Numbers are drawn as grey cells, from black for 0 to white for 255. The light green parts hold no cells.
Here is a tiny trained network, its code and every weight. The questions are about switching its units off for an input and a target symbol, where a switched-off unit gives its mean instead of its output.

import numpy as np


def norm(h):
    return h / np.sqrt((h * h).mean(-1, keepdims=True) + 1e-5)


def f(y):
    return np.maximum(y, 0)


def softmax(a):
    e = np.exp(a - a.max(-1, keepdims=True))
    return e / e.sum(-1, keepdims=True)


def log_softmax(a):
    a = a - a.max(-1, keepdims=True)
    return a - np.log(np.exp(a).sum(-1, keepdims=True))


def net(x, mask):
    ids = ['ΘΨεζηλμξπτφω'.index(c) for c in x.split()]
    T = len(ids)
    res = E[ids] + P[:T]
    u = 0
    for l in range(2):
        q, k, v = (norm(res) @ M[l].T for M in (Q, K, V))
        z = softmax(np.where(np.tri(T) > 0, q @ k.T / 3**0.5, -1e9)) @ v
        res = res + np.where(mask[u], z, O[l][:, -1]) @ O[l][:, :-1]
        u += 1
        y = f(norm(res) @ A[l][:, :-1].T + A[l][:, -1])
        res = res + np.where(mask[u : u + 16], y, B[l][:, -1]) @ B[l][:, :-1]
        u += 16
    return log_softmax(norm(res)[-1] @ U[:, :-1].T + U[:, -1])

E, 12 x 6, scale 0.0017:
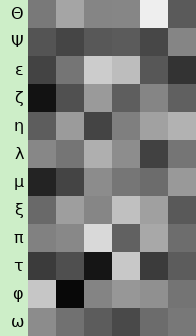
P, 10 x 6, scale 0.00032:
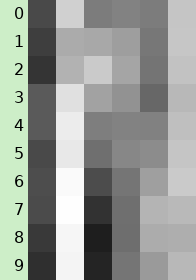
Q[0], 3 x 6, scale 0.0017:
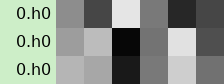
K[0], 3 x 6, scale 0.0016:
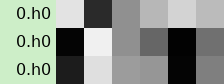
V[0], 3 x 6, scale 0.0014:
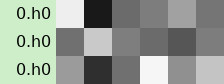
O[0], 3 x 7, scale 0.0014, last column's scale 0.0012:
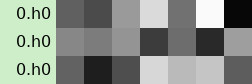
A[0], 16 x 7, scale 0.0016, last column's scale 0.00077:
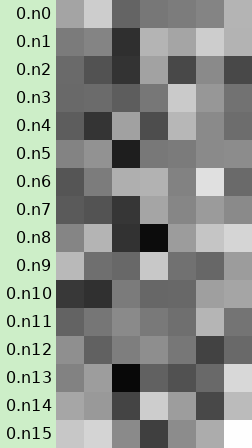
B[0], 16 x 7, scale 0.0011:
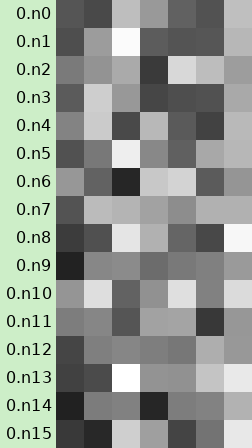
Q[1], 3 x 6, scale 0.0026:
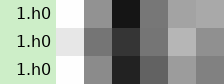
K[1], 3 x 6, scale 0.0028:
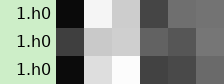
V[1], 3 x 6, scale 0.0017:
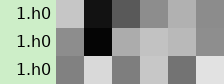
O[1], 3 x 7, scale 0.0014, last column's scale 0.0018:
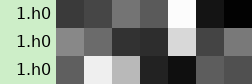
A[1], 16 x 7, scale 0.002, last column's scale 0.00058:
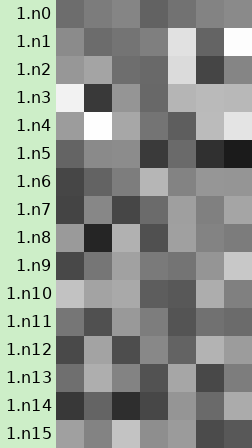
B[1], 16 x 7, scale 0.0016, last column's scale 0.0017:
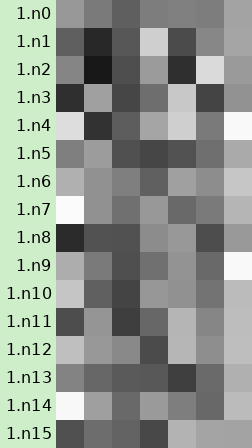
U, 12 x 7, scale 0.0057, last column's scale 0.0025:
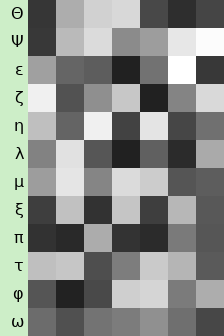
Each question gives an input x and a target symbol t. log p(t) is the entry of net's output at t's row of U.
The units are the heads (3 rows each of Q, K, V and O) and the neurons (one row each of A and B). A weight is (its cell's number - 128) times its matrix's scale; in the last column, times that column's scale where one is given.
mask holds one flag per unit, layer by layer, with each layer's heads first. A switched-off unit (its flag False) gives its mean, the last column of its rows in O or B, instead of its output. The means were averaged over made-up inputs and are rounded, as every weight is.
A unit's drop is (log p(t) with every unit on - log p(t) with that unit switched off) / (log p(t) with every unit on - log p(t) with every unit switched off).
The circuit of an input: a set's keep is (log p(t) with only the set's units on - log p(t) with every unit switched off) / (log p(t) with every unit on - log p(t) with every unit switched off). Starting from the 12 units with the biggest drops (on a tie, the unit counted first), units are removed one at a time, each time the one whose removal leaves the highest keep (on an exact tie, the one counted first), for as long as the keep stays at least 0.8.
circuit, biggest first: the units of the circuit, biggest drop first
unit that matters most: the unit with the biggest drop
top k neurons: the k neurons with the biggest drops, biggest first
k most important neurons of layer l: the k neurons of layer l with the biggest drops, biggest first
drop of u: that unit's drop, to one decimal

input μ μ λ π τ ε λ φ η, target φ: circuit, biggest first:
(1.h0 0.n8 0.n13)
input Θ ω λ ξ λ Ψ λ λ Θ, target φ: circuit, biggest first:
(1.n2 1.n1)
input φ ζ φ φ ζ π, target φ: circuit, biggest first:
(1.h0 1.n1 1.n2)
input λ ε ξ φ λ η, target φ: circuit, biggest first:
(1.h0 0.n8)
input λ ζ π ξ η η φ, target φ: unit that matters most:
1.n3
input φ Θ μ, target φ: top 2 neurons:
(1.n1 0.n6)
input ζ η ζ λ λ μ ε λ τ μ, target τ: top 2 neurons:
(0.n10 1.n12)
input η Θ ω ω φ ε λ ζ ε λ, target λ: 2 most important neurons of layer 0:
(0.n8 0.n13)
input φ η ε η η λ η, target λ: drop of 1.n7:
0.2
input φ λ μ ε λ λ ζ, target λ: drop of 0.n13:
0.0
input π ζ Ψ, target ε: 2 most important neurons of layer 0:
(0.n10 0.n13)
